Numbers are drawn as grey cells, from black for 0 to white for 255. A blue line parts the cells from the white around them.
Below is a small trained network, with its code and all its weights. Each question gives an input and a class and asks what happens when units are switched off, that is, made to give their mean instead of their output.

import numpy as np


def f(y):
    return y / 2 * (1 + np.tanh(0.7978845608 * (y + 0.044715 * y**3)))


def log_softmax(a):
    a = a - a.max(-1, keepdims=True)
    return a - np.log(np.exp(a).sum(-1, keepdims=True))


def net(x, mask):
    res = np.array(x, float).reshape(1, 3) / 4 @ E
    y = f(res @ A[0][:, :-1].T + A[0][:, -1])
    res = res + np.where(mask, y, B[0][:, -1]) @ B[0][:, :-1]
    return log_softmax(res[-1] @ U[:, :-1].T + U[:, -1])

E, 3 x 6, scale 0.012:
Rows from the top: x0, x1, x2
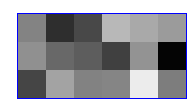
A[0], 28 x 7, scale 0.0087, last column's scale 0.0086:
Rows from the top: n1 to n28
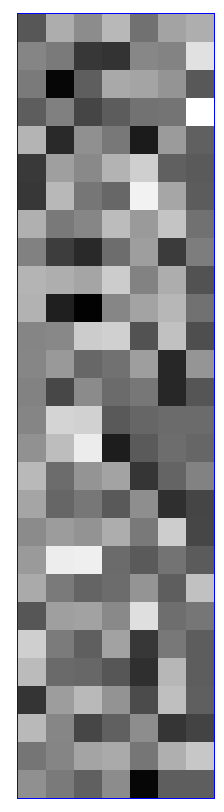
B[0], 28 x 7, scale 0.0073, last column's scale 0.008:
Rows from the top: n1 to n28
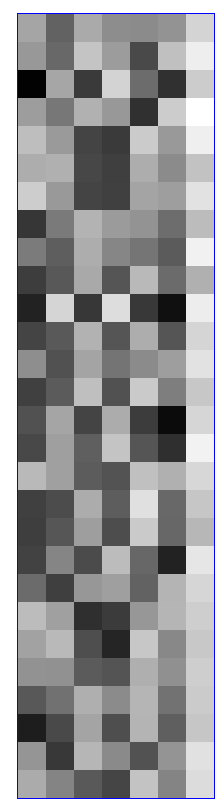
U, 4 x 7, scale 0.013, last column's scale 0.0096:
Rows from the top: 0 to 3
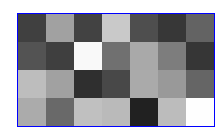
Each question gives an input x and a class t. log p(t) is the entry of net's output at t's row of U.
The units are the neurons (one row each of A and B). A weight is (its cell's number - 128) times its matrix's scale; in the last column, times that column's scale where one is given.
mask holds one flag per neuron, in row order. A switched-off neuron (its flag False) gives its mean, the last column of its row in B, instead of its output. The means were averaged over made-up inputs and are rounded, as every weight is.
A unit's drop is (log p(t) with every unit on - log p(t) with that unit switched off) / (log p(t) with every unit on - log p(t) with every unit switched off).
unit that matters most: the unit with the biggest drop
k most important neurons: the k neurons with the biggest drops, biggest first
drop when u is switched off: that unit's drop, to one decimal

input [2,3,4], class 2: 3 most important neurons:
(n22, n27, n6)
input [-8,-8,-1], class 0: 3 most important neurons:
(n20, n15, n16)
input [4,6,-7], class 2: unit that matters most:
n5
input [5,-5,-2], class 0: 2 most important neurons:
(n11, n3)
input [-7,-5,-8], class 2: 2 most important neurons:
(n5, n17)
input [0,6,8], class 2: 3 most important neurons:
(n22, n7, n6)
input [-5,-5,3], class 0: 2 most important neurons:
(n20, n15)
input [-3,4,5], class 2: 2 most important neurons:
(n22, n7)
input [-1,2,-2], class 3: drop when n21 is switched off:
0.0
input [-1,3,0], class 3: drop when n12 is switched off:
0.1
